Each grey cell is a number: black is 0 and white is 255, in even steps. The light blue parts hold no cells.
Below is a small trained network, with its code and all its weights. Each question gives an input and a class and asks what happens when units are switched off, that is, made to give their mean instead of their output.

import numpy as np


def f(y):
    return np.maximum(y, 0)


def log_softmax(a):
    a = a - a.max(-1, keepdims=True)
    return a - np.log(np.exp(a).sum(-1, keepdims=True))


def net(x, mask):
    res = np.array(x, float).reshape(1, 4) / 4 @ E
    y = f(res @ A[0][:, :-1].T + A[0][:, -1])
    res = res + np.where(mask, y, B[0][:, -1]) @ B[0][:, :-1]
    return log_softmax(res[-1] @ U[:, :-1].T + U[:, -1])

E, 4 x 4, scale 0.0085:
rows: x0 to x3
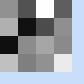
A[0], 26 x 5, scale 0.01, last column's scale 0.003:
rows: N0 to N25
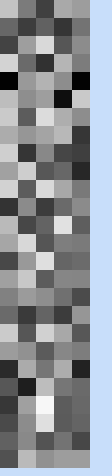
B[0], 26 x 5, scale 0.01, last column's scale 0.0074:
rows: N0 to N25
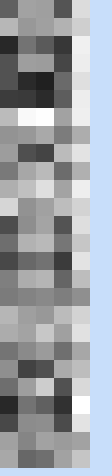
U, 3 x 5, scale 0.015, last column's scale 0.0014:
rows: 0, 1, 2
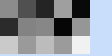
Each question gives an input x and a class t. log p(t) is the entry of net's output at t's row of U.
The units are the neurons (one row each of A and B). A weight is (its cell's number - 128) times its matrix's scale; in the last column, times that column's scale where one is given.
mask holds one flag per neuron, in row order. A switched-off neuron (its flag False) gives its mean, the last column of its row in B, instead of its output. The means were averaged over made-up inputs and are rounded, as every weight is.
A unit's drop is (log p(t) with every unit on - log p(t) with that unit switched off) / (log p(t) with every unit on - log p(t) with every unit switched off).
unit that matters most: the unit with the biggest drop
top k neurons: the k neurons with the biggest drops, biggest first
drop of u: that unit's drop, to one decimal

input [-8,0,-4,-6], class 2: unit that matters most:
N11
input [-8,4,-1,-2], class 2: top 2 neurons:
(N11; N22)
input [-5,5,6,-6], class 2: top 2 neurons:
(N11; N5)
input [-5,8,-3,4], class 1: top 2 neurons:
(N3; N12)
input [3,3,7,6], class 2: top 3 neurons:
(N6; N5; N10)
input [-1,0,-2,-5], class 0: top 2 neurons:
(N6; N10)
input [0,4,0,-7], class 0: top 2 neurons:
(N6; N10)
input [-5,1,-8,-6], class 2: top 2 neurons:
(N22; N2)
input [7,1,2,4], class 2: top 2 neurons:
(N6; N10)
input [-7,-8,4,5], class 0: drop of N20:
0.3
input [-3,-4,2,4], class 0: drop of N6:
0.4
